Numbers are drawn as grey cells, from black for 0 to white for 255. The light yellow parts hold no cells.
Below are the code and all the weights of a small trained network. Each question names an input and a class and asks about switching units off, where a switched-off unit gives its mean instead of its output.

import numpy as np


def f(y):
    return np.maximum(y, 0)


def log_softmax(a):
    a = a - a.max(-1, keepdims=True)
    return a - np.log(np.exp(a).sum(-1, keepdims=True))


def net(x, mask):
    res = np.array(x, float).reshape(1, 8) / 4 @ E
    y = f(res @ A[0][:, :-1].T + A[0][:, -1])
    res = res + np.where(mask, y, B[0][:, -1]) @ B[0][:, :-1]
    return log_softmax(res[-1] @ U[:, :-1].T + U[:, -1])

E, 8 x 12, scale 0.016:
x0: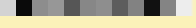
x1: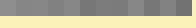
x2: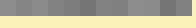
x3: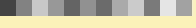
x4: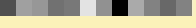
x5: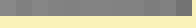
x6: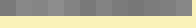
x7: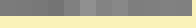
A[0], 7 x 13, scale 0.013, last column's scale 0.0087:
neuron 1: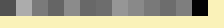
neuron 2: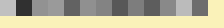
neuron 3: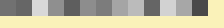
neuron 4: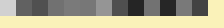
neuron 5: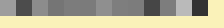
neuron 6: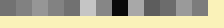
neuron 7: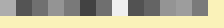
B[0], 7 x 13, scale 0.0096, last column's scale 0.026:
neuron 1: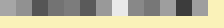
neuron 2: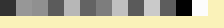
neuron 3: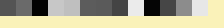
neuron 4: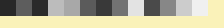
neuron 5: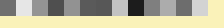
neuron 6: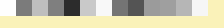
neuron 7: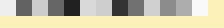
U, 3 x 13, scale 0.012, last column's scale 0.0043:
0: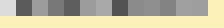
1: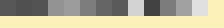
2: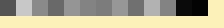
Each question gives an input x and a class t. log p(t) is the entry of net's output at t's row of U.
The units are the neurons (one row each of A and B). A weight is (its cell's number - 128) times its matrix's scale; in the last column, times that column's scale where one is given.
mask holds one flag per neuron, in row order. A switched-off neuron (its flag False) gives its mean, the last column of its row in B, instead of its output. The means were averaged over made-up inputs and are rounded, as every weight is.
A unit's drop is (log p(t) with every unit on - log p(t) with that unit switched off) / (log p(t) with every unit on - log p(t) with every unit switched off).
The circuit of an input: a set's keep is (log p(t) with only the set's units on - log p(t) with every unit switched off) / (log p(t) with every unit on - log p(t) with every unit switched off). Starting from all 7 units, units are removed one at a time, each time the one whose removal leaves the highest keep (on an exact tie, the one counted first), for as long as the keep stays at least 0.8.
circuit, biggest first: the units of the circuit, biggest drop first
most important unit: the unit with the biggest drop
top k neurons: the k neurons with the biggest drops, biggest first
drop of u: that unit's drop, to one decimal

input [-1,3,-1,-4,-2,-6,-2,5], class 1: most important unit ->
neuron 6
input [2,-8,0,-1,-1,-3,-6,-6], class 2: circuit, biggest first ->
neuron 6; neuron 3
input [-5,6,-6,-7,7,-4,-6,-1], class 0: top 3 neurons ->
neuron 6; neuron 3; neuron 2
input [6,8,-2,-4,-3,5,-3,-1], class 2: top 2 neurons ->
neuron 2; neuron 5
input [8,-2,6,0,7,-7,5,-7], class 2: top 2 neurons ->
neuron 2; neuron 5
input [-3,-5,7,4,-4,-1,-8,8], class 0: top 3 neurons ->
neuron 4; neuron 2; neuron 7
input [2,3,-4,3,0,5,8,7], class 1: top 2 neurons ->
neuron 3; neuron 7
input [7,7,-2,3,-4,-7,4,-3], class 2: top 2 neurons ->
neuron 2; neuron 5
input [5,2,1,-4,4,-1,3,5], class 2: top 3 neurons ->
neuron 2; neuron 7; neuron 3
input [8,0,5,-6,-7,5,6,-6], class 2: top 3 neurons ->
neuron 2; neuron 5; neuron 6
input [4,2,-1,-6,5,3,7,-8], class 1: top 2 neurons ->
neuron 4; neuron 7
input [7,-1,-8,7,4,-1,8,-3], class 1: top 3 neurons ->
neuron 3; neuron 7; neuron 1
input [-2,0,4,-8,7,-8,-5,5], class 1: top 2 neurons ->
neuron 4; neuron 7
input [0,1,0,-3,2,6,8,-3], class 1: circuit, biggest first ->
neuron 7
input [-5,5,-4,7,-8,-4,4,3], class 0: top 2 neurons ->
neuron 7; neuron 4
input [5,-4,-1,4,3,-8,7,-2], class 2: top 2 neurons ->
neuron 2; neuron 4
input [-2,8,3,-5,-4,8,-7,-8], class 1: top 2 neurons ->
neuron 6; neuron 4
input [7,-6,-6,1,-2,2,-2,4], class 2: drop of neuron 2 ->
0.7
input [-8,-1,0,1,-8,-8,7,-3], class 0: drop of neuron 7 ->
0.8
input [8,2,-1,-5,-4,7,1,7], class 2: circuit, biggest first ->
neuron 2
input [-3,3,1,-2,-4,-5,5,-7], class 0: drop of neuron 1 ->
0.0
